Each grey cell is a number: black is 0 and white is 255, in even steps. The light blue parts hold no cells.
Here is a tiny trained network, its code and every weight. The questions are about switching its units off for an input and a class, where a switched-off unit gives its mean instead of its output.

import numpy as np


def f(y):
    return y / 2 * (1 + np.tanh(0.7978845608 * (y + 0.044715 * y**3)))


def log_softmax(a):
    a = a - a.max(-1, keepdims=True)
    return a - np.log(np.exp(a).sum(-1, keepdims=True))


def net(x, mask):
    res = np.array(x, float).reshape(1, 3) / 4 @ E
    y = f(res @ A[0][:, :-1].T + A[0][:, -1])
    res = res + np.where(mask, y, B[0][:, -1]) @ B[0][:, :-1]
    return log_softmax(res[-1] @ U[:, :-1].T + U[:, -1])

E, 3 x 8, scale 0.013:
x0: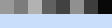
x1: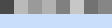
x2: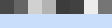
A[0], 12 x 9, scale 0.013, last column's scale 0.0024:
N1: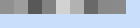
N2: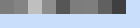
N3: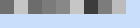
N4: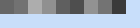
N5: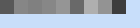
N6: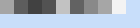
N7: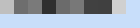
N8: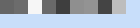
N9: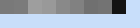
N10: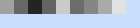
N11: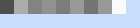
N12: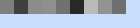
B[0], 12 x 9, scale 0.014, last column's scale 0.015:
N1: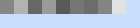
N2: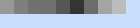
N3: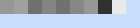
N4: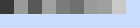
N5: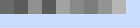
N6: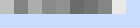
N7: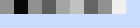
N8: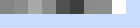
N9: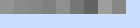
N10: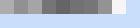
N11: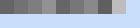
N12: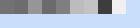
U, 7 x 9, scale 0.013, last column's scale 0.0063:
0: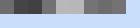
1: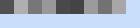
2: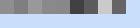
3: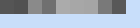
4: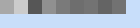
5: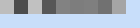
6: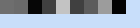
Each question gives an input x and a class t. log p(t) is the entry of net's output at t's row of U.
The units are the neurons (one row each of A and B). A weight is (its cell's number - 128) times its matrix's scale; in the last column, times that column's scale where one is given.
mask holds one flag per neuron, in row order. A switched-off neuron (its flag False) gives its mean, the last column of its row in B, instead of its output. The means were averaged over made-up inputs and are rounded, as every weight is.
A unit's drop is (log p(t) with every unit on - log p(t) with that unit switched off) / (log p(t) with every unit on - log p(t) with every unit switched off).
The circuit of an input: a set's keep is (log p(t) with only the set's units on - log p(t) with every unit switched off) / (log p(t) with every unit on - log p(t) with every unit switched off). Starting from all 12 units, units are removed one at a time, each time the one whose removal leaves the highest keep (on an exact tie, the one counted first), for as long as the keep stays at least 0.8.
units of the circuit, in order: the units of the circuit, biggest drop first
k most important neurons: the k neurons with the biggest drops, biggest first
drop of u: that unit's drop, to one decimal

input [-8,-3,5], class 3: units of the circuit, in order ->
(N12)
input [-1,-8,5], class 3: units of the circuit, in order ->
(N12 N4)
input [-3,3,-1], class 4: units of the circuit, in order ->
(N7 N8)
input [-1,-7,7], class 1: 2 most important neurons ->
(N7 N4)
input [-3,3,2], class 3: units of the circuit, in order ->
(N8 N10)
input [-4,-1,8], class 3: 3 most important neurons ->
(N12 N5 N1)
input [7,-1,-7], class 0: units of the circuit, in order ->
(N7 N8)
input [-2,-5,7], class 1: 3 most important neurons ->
(N7 N4 N8)
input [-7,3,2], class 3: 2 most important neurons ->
(N8 N5)
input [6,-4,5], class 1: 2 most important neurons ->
(N4 N8)
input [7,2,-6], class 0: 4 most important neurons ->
(N7 N10 N6 N8)
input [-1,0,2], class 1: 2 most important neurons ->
(N7 N6)
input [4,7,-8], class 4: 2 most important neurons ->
(N3 N1)
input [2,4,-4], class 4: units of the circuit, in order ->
(N3)
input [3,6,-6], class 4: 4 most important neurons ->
(N3 N1 N12 N5)
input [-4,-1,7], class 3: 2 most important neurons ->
(N12 N5)
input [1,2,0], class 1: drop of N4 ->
-0.1
